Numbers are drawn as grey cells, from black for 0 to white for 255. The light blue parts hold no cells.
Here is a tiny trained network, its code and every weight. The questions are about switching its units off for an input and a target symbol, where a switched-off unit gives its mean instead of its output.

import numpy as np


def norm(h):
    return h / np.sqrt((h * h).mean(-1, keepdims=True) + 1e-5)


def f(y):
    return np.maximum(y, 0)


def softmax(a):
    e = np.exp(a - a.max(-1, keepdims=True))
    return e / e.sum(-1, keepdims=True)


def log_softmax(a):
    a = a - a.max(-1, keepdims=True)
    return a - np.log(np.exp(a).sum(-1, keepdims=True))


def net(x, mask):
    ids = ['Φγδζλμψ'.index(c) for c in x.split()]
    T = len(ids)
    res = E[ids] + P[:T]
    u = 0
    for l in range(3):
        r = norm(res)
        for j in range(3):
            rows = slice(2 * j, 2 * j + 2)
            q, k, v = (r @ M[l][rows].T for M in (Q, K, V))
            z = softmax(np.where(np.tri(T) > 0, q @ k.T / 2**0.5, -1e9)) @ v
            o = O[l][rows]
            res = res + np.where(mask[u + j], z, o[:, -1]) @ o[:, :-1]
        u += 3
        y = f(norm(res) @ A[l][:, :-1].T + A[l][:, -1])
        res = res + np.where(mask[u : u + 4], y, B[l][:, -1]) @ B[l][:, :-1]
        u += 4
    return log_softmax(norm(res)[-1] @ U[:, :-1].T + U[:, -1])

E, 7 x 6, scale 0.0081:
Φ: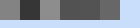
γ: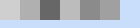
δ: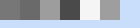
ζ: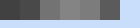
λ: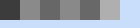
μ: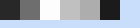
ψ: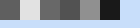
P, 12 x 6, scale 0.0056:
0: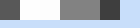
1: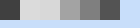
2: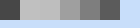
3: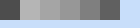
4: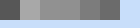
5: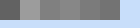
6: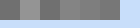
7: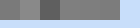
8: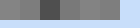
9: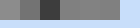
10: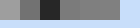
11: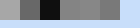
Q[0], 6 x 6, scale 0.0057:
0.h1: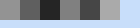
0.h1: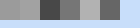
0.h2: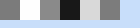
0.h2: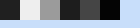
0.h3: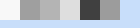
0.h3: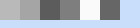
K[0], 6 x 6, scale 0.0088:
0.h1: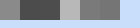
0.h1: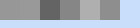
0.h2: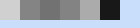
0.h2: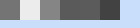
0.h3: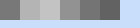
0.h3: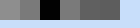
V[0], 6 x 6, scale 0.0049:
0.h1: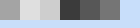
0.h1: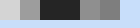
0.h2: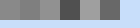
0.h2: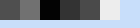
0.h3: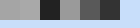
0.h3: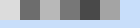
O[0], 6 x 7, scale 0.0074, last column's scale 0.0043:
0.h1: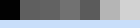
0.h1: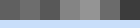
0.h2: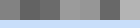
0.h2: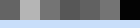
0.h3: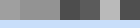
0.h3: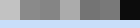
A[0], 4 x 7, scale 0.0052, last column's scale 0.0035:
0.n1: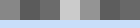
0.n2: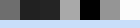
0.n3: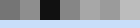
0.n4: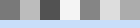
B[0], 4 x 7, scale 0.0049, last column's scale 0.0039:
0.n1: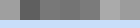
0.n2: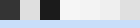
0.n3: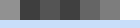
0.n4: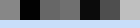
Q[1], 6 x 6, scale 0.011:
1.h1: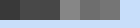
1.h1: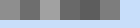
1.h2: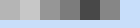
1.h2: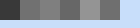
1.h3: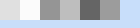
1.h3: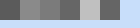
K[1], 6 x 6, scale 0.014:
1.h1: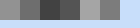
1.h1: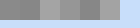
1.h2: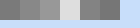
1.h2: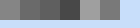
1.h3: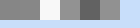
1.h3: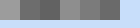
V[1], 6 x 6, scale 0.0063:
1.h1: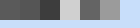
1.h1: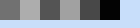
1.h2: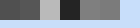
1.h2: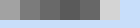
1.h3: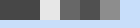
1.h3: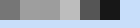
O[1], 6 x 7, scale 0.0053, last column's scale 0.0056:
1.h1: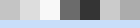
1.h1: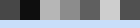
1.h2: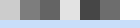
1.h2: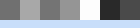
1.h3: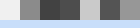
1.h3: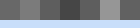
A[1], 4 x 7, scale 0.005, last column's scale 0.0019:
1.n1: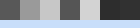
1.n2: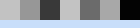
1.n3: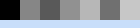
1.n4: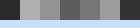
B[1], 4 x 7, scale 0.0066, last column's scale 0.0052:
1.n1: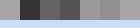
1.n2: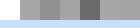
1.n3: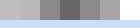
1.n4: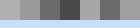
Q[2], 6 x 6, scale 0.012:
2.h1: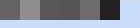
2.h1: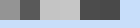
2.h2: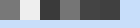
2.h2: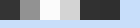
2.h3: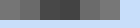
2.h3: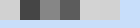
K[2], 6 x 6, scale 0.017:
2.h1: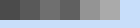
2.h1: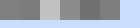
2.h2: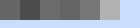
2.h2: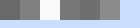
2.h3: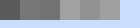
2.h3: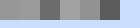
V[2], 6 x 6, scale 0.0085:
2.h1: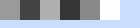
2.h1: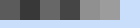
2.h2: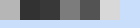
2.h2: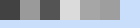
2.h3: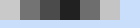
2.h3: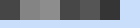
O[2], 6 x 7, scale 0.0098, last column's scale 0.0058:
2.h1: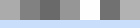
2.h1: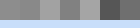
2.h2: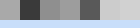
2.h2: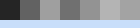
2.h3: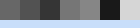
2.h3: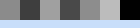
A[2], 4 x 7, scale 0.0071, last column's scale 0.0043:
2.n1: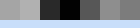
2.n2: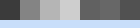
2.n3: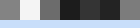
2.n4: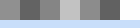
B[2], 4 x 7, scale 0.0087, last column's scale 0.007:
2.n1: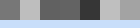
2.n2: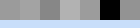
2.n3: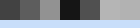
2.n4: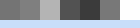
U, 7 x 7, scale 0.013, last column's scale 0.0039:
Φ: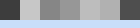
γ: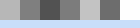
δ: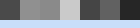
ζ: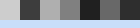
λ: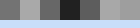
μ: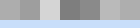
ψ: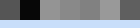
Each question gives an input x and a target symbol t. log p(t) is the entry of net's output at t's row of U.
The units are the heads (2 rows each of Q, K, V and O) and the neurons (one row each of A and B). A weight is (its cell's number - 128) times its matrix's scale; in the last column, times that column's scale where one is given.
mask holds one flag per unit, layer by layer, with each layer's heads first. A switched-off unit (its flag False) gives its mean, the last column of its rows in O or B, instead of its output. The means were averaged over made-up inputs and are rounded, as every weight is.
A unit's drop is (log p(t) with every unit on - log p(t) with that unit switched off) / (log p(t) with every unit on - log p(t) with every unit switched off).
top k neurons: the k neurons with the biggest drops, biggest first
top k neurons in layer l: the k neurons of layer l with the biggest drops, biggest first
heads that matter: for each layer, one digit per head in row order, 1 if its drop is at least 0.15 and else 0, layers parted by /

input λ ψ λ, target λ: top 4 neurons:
(1.n4, 0.n4, 2.n1, 0.n3)
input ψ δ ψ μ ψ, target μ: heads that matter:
001 / 111 / 101
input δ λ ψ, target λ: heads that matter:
100 / 001 / 000
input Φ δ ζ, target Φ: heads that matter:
111 / 000 / 010
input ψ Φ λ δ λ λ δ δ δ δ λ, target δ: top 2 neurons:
(0.n2, 0.n4)
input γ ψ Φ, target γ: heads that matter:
000 / 101 / 110
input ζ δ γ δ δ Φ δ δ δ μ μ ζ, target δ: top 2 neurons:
(0.n2, 1.n1)
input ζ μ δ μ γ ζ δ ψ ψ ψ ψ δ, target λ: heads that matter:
000 / 000 / 010
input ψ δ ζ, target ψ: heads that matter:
000 / 111 / 001
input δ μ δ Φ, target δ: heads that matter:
000 / 100 / 100
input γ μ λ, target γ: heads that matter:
000 / 111 / 110
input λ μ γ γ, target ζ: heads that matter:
000 / 001 / 000
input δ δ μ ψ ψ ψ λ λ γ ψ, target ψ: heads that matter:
000 / 100 / 010
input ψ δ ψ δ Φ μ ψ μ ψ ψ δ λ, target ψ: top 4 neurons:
(0.n2, 0.n4, 0.n3, 2.n1)
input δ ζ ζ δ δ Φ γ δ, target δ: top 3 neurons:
(0.n2, 1.n3, 2.n3)
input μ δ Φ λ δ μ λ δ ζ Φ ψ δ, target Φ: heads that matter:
010 / 011 / 011
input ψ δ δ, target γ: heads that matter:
000 / 100 / 000
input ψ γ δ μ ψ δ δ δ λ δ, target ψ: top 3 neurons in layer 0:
(0.n4, 0.n2, 0.n3)
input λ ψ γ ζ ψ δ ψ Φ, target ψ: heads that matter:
000 / 101 / 001
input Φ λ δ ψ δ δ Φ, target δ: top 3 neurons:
(0.n2, 0.n4, 2.n3)
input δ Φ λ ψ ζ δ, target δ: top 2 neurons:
(0.n2, 1.n1)
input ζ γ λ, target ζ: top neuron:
(0.n4)
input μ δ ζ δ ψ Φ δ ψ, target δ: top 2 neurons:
(0.n2, 2.n2)
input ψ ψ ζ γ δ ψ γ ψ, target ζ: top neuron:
(0.n3)
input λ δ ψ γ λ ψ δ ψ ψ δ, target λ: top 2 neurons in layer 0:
(0.n4, 0.n2)
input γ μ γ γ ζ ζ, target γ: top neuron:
(0.n4)
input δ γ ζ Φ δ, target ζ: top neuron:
(0.n2)
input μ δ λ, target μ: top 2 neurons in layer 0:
(0.n2, 0.n3)
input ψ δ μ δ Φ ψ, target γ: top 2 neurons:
(0.n2, 1.n1)
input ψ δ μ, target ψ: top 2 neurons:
(0.n2, 1.n4)
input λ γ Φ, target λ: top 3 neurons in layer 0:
(0.n2, 0.n3, 0.n1)
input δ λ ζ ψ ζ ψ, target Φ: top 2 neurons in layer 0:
(0.n4, 0.n2)
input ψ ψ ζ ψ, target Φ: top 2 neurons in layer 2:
(2.n4, 2.n3)
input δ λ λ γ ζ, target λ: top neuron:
(1.n4)
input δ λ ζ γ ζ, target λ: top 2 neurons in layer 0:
(0.n4, 0.n3)
